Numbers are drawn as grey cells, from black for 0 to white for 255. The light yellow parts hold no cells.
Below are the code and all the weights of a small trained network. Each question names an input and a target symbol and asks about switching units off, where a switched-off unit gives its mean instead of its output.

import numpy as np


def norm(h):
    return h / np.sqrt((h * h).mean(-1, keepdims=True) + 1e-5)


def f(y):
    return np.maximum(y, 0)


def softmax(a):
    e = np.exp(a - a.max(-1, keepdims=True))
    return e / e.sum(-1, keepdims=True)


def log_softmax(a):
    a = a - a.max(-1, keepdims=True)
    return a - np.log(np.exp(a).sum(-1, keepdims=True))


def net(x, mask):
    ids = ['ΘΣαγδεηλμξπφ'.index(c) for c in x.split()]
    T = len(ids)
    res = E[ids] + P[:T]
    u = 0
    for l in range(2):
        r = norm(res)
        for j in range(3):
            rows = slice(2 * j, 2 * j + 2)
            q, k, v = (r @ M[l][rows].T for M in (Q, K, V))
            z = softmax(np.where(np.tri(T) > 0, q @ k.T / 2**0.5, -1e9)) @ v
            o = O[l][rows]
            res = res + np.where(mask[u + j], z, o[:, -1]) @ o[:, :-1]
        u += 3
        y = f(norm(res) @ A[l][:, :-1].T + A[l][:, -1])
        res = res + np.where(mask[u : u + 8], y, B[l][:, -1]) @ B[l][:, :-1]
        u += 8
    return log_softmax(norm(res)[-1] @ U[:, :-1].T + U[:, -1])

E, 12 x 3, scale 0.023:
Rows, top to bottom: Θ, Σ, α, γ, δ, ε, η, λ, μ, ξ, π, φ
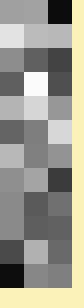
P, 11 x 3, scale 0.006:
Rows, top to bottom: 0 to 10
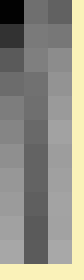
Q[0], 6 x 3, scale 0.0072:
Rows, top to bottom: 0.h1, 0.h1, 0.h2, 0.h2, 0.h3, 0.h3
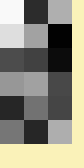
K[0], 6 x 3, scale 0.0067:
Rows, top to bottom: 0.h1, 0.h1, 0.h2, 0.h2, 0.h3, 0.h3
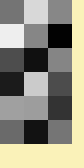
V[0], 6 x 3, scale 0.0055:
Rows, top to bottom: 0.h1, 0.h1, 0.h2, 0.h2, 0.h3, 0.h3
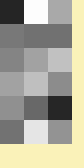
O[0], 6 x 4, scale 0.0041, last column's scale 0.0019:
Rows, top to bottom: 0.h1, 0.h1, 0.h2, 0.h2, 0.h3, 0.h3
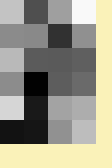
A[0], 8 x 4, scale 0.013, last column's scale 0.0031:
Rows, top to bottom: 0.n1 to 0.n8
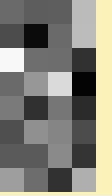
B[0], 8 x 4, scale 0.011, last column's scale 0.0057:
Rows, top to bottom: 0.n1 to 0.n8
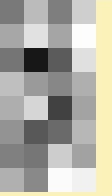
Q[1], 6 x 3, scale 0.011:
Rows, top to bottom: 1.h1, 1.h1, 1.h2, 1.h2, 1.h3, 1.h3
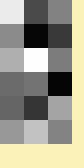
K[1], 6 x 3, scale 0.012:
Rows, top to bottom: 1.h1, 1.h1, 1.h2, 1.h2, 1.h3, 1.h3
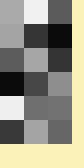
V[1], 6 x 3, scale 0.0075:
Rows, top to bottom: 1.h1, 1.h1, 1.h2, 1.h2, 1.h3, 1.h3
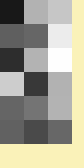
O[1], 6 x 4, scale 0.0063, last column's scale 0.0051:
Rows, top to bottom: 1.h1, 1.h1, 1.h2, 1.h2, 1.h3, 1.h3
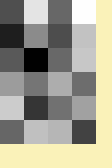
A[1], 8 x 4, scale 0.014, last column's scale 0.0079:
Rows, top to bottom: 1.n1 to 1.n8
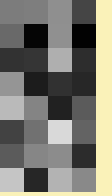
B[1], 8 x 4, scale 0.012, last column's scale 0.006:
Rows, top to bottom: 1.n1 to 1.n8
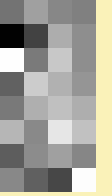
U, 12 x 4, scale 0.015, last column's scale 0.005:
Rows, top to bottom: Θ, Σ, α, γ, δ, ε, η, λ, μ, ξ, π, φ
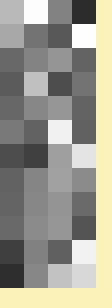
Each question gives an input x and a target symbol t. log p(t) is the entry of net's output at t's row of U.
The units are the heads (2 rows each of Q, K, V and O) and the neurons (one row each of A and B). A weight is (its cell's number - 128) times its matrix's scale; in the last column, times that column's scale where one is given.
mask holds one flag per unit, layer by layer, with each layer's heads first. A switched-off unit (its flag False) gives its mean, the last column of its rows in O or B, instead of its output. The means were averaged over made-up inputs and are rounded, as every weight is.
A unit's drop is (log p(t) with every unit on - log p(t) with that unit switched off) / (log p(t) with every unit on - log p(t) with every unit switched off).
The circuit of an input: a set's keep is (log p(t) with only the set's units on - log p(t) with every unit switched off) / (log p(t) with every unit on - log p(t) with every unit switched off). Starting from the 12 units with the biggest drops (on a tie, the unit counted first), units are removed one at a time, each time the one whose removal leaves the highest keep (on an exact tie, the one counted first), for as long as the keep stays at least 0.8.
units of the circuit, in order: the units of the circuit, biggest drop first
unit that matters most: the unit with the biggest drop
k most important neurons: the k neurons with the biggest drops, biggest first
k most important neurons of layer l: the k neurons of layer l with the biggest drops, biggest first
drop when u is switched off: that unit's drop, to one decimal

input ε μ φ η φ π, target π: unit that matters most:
0.n8
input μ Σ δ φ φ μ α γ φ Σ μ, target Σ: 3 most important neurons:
(0.n3; 1.n8; 1.n6)
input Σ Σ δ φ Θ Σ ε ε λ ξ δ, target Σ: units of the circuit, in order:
(0.h2; 0.n2; 0.n3; 1.n8)
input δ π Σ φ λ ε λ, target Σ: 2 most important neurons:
(0.n8; 0.n2)
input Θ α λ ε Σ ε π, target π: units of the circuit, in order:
(0.n8; 0.n2)
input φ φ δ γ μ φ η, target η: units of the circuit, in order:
(0.n3; 1.n2; 0.n2)
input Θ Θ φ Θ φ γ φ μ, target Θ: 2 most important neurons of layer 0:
(0.n2; 0.n5)
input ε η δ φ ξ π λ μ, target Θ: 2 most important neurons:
(0.n5; 0.n2)
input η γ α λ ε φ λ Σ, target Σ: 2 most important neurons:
(1.n8; 0.n8)
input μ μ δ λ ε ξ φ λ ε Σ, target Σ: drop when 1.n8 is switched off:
0.3
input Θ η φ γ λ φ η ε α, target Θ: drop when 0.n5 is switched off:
0.1
